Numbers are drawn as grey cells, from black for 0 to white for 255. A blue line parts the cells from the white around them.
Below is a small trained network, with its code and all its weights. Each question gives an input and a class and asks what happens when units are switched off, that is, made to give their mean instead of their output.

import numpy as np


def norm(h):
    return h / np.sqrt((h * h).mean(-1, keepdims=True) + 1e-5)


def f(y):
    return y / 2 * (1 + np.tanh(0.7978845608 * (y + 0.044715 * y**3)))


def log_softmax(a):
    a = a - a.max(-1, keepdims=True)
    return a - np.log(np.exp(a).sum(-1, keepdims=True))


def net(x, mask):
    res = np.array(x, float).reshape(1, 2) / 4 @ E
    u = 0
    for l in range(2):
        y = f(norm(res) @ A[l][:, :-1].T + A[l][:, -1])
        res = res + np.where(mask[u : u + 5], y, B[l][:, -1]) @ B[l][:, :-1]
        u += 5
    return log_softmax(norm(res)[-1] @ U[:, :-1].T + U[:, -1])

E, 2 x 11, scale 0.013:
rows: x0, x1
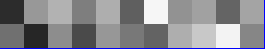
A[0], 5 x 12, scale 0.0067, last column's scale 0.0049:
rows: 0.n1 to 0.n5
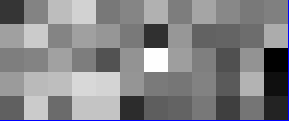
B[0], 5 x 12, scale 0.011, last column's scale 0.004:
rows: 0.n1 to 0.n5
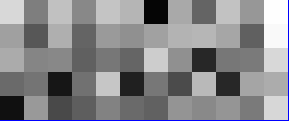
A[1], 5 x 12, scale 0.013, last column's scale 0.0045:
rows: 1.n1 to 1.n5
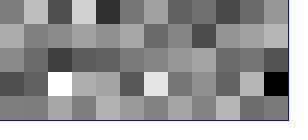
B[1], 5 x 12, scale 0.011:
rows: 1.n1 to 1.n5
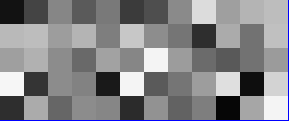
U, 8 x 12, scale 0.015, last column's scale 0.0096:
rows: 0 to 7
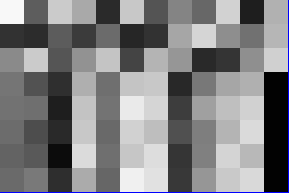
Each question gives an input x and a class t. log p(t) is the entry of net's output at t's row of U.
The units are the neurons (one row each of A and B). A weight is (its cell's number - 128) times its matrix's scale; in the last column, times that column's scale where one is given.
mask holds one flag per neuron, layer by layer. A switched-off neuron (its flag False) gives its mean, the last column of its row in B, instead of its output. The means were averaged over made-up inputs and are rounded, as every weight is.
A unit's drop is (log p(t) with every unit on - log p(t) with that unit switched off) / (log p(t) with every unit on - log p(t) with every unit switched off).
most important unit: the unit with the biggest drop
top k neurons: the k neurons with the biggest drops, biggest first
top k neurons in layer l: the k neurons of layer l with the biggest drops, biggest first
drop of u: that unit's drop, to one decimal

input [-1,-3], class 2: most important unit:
0.n2
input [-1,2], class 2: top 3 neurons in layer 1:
1.n4, 1.n3, 1.n1
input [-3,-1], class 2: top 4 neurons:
1.n4, 0.n2, 1.n5, 0.n1
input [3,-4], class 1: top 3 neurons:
0.n4, 0.n5, 1.n2
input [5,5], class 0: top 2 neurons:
1.n4, 0.n5
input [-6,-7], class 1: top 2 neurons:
1.n1, 0.n1
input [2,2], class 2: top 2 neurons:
0.n1, 1.n5
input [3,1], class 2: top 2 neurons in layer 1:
1.n5, 1.n4
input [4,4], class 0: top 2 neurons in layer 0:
0.n5, 0.n4
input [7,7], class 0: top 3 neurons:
1.n4, 0.n5, 1.n1
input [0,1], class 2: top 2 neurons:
1.n4, 1.n1
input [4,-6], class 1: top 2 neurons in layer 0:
0.n5, 0.n4
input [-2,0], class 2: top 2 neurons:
1.n4, 0.n2
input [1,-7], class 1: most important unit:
1.n1
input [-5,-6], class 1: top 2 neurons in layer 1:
1.n1, 1.n4
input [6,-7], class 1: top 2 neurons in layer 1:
1.n1, 1.n2
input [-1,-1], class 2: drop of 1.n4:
0.1
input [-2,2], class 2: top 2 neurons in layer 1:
1.n4, 1.n1
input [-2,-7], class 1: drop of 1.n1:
0.5
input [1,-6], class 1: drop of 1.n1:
0.3
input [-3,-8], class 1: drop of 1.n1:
0.6
